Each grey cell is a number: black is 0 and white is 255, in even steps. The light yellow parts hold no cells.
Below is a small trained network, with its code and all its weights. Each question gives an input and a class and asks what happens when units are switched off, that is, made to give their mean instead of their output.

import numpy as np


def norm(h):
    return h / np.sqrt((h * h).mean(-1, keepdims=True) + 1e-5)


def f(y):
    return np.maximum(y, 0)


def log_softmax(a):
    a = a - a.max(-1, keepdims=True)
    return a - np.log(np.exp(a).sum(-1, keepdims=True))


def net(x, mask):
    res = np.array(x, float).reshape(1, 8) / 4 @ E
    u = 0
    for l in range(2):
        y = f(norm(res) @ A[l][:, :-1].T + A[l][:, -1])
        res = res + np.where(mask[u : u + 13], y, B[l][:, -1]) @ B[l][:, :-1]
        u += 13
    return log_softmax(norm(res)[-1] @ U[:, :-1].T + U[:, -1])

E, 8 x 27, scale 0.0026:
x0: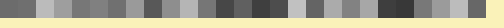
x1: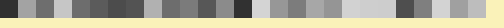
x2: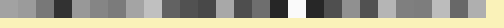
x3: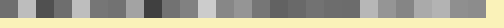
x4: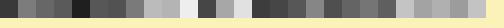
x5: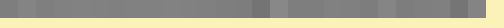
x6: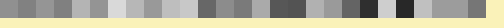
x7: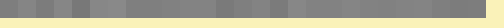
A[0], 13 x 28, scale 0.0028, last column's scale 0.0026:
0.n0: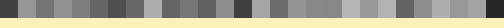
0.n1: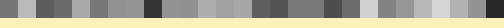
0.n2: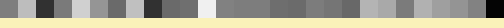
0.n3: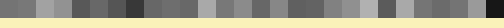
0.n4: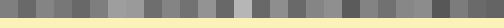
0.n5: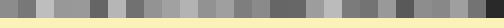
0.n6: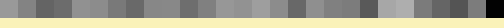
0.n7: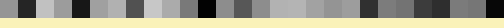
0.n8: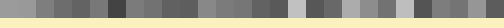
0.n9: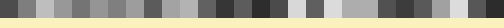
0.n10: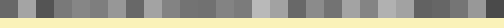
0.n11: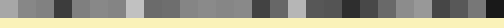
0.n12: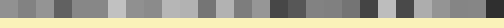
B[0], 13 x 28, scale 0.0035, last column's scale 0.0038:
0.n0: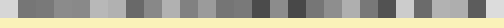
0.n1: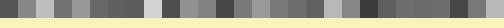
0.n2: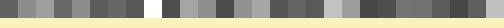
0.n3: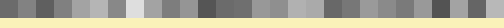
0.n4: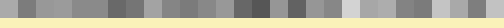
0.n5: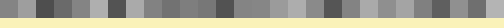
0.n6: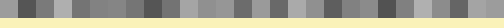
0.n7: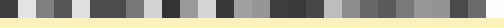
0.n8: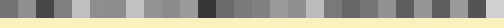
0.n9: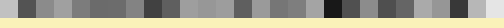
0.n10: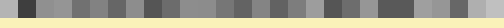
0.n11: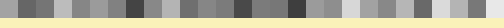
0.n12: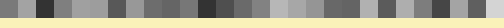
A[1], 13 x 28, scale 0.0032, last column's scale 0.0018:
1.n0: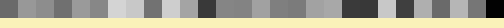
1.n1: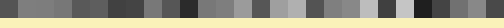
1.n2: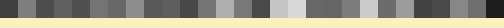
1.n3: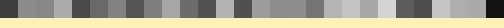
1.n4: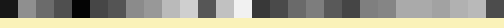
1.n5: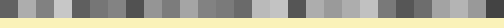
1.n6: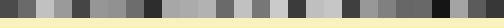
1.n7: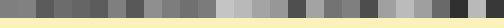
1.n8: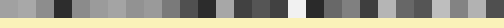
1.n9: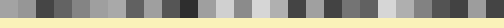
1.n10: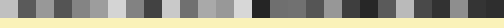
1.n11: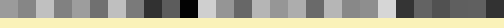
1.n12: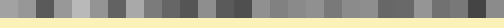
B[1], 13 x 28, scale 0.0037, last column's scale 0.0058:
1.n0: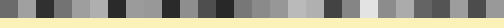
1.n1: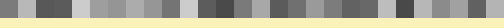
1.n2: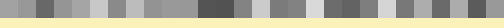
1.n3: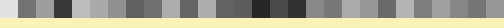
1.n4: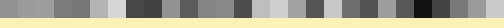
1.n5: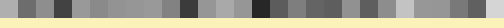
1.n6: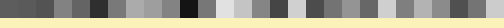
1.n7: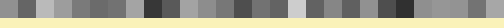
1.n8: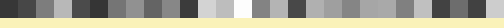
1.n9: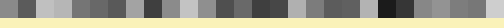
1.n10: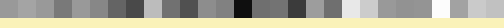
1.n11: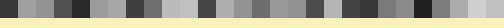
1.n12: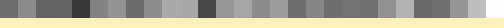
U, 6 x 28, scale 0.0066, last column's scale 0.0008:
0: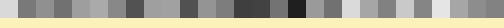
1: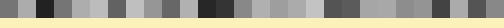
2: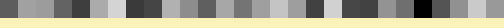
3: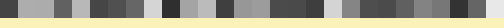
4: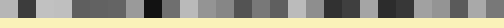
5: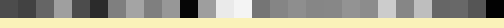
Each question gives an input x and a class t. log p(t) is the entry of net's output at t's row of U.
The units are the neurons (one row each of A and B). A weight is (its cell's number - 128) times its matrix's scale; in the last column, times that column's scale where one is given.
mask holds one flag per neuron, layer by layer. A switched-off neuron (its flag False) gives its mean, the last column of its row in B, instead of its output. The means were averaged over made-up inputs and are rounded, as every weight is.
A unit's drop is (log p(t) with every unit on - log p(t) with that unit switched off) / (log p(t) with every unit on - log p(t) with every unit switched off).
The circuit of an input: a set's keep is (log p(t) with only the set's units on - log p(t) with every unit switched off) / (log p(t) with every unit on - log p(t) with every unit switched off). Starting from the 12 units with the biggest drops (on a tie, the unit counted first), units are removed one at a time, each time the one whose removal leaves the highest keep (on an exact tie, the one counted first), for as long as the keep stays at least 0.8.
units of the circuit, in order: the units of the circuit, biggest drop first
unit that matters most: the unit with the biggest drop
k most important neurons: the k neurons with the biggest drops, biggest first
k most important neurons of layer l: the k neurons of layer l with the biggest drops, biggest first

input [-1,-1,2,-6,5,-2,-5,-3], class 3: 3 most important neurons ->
[0.n7, 0.n12, 1.n12]
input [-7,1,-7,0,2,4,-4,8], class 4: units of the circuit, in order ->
[1.n9, 1.n7]
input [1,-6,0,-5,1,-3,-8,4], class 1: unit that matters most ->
1.n1
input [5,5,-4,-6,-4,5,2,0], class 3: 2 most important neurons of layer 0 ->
[0.n7, 0.n11]
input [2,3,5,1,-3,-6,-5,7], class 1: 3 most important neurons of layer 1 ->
[1.n2, 1.n6, 1.n5]
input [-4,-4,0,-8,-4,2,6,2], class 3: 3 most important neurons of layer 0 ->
[0.n7, 0.n8, 0.n3]
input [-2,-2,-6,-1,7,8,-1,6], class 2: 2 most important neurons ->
[1.n4, 1.n8]
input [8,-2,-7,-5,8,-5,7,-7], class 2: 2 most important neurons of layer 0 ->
[0.n8, 0.n3]
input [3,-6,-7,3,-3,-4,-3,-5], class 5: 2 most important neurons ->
[1.n6, 0.n0]
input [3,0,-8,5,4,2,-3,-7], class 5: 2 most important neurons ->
[1.n6, 0.n7]
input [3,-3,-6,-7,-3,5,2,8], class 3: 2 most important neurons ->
[0.n7, 1.n8]
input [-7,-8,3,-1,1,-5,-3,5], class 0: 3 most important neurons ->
[1.n10, 0.n11, 0.n9]
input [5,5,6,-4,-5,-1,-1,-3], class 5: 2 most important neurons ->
[1.n8, 0.n11]
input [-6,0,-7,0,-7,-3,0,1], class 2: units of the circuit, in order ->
[1.n11]
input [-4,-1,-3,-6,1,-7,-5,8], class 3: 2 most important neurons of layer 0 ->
[0.n7, 0.n12]
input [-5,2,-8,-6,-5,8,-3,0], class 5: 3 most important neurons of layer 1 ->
[1.n6, 1.n5, 1.n4]
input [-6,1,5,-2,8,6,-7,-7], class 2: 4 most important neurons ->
[1.n4, 0.n12, 0.n5, 1.n0]
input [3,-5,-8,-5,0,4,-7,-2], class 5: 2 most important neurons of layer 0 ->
[0.n12, 0.n5]
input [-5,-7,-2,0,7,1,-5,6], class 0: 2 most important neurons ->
[1.n10, 0.n11]
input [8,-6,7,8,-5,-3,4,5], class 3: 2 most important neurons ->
[0.n2, 0.n1]
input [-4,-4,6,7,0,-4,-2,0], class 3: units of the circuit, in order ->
[0.n2]
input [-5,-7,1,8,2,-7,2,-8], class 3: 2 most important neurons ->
[0.n2, 0.n1]
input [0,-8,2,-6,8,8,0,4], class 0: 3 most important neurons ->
[1.n10, 0.n11, 1.n11]
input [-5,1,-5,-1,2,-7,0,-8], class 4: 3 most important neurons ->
[1.n7, 1.n9, 1.n8]
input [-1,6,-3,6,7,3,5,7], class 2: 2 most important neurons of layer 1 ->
[1.n4, 1.n10]
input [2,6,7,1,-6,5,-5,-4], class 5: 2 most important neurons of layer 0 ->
[0.n11, 0.n8]
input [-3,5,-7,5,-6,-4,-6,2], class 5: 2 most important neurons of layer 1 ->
[1.n6, 1.n5]
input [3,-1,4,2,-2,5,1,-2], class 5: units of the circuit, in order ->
[1.n8]
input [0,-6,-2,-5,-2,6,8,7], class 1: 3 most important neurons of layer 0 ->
[0.n12, 0.n0, 0.n5]
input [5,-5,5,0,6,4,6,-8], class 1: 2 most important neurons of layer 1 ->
[1.n0, 1.n11]
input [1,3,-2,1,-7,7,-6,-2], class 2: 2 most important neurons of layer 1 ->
[1.n11, 1.n12]
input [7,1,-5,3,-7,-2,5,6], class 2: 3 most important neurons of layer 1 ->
[1.n11, 1.n9, 1.n12]
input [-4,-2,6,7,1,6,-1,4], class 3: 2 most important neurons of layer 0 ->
[0.n2, 0.n1]
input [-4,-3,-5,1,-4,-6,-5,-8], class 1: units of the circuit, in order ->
[1.n1]
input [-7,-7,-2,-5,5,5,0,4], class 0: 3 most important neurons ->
[1.n10, 0.n9, 0.n11]
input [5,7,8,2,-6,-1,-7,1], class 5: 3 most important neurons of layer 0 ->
[0.n11, 0.n12, 0.n8]
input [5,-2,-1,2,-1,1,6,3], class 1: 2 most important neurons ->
[0.n12, 1.n9]
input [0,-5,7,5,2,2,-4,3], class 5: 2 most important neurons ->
[1.n8, 0.n7]
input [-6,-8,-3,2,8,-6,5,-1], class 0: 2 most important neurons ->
[1.n10, 1.n11]
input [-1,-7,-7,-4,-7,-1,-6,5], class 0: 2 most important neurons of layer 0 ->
[0.n4, 0.n12]
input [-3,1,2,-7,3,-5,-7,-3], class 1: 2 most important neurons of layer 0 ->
[0.n8, 0.n3]
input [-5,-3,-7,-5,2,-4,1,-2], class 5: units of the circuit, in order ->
[1.n6]
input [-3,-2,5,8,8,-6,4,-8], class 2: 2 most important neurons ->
[1.n4, 0.n7]
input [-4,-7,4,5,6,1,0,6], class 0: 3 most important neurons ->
[0.n11, 1.n10, 1.n11]
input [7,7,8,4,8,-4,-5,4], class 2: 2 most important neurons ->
[1.n4, 0.n11]
